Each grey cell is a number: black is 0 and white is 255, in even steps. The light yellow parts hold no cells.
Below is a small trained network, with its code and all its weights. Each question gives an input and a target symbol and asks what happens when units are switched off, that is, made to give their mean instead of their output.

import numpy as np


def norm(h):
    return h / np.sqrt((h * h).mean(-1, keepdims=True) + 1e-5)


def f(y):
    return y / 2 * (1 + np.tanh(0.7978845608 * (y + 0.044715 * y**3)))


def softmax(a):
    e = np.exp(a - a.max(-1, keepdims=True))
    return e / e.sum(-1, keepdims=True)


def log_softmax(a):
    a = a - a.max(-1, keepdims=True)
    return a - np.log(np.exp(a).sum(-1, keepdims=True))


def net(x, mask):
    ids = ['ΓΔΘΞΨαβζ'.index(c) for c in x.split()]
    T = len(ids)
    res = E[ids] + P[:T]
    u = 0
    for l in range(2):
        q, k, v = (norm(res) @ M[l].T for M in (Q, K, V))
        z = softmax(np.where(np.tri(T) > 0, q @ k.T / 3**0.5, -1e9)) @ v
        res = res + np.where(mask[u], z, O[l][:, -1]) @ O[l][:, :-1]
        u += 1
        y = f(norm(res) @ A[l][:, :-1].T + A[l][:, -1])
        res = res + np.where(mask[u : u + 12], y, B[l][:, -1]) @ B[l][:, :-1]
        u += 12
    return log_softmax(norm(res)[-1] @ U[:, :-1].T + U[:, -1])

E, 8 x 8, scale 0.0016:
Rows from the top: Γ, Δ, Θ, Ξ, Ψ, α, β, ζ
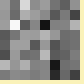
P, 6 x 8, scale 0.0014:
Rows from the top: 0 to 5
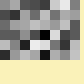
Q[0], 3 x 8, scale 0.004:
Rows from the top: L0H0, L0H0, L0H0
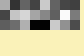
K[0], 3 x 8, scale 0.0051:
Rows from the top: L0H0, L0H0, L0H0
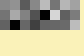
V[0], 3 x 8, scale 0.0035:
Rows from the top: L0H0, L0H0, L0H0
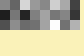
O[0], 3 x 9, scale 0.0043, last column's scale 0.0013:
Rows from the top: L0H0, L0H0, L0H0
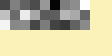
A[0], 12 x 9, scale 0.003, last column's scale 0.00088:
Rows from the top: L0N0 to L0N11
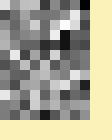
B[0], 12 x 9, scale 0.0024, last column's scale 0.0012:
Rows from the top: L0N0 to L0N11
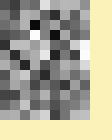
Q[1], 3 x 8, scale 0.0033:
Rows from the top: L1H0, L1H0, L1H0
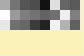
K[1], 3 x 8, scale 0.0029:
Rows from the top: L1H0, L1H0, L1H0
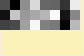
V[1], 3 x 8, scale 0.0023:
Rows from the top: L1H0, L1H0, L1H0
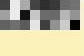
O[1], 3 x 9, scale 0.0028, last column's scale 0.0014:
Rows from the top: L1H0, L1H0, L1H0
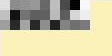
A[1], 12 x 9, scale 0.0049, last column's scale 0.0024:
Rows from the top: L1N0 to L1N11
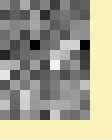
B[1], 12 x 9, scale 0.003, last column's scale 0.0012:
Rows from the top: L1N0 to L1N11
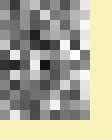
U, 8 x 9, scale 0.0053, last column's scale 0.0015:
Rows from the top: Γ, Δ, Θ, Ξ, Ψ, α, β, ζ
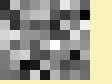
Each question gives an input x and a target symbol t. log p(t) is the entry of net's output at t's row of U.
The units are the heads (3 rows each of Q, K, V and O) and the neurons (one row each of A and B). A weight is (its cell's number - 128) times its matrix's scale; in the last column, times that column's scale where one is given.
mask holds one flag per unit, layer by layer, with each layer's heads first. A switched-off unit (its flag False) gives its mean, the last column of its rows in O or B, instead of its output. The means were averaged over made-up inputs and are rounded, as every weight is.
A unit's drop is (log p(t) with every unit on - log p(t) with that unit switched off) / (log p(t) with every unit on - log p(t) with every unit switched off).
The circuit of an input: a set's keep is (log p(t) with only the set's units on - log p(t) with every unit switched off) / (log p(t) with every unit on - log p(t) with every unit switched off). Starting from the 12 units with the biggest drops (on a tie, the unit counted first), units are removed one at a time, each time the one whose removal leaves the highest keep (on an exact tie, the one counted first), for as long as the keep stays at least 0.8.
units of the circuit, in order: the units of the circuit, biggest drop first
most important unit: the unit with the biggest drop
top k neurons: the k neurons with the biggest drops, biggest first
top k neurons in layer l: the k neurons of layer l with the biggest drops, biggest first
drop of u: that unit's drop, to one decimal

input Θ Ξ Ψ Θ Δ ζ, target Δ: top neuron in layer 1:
(L1N4)
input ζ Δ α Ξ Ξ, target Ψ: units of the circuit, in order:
(L0H0, L1N10)
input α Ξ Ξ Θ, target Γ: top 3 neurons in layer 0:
(L0N0, L0N4, L0N9)
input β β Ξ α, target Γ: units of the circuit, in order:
(L0H0, L1N5)
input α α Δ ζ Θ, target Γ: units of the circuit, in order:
(L1H0, L0H0, L0N0)
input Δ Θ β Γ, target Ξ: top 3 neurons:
(L1N7, L0N0, L0N9)
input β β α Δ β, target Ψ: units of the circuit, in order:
(L1N10, L0H0)
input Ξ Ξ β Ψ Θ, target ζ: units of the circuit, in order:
(L0H0, L1N6)
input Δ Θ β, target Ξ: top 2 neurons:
(L1N7, L0N0)
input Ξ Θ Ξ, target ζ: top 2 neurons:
(L1N6, L0N5)
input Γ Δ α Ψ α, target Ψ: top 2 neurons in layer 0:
(L0N0, L0N9)
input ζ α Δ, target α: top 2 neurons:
(L0N2, L0N8)
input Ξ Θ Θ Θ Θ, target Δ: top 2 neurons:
(L0N5, L0N9)
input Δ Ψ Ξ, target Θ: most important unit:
L0N6
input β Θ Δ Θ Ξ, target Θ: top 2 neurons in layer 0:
(L0N5, L0N4)
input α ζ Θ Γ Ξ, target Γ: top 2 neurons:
(L0N0, L0N7)
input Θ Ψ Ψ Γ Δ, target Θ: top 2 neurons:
(L1N4, L0N5)
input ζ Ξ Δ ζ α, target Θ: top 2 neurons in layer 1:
(L1N8, L1N1)
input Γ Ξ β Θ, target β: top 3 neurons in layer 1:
(L1N3, L1N7, L1N0)
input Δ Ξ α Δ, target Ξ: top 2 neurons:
(L1N7, L0N5)
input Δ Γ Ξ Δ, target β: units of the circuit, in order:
(L0H0)
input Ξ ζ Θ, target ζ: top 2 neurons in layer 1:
(L1N6, L1N7)
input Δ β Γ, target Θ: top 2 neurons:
(L0N6, L1N4)
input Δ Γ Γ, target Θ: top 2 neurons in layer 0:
(L0N6, L0N4)
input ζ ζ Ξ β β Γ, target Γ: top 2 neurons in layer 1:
(L1N5, L1N1)
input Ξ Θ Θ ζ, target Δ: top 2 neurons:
(L0N4, L0N3)
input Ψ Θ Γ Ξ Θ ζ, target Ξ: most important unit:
L0N11
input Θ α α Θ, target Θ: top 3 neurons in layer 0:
(L0N0, L0N3, L0N5)
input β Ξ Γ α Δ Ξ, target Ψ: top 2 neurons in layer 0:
(L0N0, L0N5)
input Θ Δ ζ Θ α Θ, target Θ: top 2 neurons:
(L0N0, L1N4)
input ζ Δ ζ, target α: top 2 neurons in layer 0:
(L0N2, L0N8)
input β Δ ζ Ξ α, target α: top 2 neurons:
(L0N7, L0N2)
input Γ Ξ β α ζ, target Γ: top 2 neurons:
(L1N5, L0N7)
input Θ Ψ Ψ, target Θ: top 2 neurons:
(L0N6, L1N4)
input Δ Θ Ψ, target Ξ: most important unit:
L1H0
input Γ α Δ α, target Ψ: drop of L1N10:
0.3
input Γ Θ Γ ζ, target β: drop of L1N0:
0.1
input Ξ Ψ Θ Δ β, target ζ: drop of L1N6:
0.3
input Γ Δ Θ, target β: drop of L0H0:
0.7
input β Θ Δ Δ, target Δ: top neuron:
(L1N4)
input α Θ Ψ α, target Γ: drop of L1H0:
0.8
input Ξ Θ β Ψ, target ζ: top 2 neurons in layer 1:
(L1N6, L1N8)
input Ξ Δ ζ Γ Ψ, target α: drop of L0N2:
0.2
